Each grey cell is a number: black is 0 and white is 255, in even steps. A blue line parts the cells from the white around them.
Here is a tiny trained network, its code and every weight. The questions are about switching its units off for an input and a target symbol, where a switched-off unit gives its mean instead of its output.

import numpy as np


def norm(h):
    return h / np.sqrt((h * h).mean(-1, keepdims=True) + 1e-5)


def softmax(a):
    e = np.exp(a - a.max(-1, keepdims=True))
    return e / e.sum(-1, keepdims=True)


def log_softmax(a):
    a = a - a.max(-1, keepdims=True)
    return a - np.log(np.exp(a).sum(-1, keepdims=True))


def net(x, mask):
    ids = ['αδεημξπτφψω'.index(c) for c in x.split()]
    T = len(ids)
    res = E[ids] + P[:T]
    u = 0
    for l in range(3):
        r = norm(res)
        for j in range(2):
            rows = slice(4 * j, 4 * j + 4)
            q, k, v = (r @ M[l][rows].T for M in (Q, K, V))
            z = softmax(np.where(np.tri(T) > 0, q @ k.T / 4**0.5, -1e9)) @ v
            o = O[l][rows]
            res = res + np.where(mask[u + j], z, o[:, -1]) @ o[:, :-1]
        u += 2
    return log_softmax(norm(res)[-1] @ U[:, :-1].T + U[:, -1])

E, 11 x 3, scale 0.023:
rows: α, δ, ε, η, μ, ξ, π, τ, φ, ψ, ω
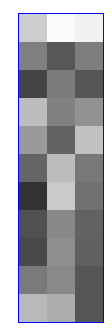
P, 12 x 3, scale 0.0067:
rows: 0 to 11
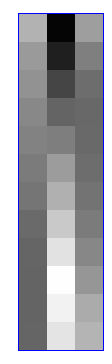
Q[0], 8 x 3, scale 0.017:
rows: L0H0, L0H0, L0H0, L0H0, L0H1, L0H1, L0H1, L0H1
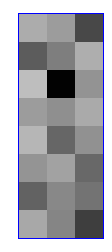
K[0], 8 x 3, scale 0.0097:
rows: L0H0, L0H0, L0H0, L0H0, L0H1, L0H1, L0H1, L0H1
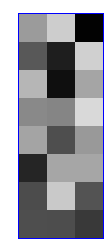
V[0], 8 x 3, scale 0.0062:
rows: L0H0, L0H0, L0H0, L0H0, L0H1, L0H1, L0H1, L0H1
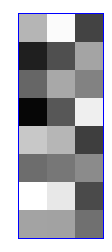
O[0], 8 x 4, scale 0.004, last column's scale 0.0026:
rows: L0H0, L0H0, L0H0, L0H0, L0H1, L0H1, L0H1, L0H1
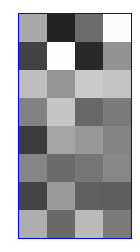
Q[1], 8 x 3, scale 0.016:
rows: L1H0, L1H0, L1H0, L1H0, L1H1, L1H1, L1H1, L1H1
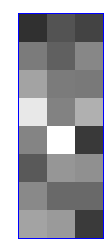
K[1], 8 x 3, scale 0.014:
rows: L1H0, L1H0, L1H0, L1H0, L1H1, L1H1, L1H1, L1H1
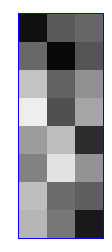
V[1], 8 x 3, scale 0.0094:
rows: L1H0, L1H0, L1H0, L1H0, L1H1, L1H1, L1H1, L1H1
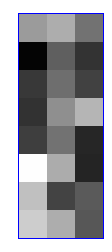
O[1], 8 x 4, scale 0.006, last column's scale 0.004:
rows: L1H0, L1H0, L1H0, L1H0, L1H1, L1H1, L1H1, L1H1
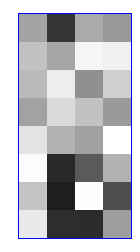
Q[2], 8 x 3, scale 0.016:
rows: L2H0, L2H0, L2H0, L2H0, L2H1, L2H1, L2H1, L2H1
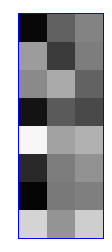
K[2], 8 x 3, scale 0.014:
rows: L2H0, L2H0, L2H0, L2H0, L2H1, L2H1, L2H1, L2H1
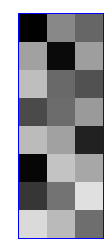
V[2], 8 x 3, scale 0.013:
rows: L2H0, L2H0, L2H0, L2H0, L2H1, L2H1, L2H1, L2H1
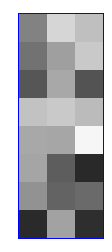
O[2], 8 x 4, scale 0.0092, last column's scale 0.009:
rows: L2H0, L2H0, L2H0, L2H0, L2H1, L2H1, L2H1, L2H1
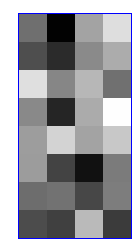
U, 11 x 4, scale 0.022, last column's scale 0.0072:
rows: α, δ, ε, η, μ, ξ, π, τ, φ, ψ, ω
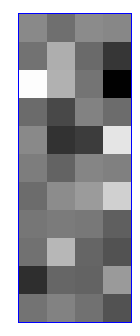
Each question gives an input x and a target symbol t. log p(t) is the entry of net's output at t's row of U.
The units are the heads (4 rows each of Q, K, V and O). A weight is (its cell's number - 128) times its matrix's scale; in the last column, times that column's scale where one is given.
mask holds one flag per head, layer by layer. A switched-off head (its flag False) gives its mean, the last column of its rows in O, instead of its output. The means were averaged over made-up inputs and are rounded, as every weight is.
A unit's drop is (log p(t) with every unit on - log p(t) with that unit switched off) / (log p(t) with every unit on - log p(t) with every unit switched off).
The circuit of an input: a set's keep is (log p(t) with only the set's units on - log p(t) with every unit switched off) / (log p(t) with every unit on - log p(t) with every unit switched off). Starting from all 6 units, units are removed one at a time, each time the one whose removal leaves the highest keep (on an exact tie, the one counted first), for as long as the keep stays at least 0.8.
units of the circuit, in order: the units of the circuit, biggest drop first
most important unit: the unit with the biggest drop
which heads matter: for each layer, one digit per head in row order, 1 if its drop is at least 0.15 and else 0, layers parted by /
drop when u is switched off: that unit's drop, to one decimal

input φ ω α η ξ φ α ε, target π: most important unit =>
L0H0
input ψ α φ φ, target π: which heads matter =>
10 / 01 / 10
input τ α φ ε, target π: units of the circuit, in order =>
(L2H1 L1H1)
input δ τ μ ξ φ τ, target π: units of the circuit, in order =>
(L1H1 L2H1)
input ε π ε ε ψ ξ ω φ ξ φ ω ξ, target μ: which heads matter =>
00 / 10 / 11
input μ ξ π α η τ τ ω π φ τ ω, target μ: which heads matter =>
00 / 10 / 01
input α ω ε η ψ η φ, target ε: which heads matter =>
00 / 11 / 01
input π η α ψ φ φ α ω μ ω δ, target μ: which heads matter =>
10 / 11 / 01
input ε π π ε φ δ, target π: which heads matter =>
00 / 10 / 01
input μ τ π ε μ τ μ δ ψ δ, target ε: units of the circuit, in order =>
(L0H0 L1H1)
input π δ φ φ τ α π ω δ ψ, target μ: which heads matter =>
00 / 00 / 01
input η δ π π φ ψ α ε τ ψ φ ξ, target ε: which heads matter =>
00 / 01 / 01
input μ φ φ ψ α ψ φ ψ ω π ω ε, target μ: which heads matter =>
00 / 11 / 01
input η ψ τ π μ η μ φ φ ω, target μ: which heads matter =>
00 / 10 / 00
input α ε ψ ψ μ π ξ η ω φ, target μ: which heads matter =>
00 / 11 / 01
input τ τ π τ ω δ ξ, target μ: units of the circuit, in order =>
(L2H1)
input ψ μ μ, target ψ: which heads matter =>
00 / 11 / 11
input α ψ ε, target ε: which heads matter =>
00 / 10 / 01
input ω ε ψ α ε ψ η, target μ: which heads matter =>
00 / 10 / 00
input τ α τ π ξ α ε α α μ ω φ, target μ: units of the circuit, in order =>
(L1H0 L2H1 L1H1)
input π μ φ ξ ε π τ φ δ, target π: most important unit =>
L1H0
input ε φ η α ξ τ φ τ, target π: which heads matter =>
00 / 00 / 01
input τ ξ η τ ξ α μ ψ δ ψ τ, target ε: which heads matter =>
00 / 11 / 01
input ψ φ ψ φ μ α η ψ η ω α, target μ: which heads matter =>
00 / 10 / 01
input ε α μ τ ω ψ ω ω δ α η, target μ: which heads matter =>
00 / 10 / 01
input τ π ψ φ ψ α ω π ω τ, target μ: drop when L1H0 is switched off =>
0.2
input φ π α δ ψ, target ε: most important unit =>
L2H1
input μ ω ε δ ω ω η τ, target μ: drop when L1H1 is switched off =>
0.1
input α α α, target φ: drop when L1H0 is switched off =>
1.0
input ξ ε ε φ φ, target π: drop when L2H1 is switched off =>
0.1
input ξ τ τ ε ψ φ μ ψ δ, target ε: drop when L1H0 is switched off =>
0.1
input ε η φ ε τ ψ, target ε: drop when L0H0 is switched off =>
0.0
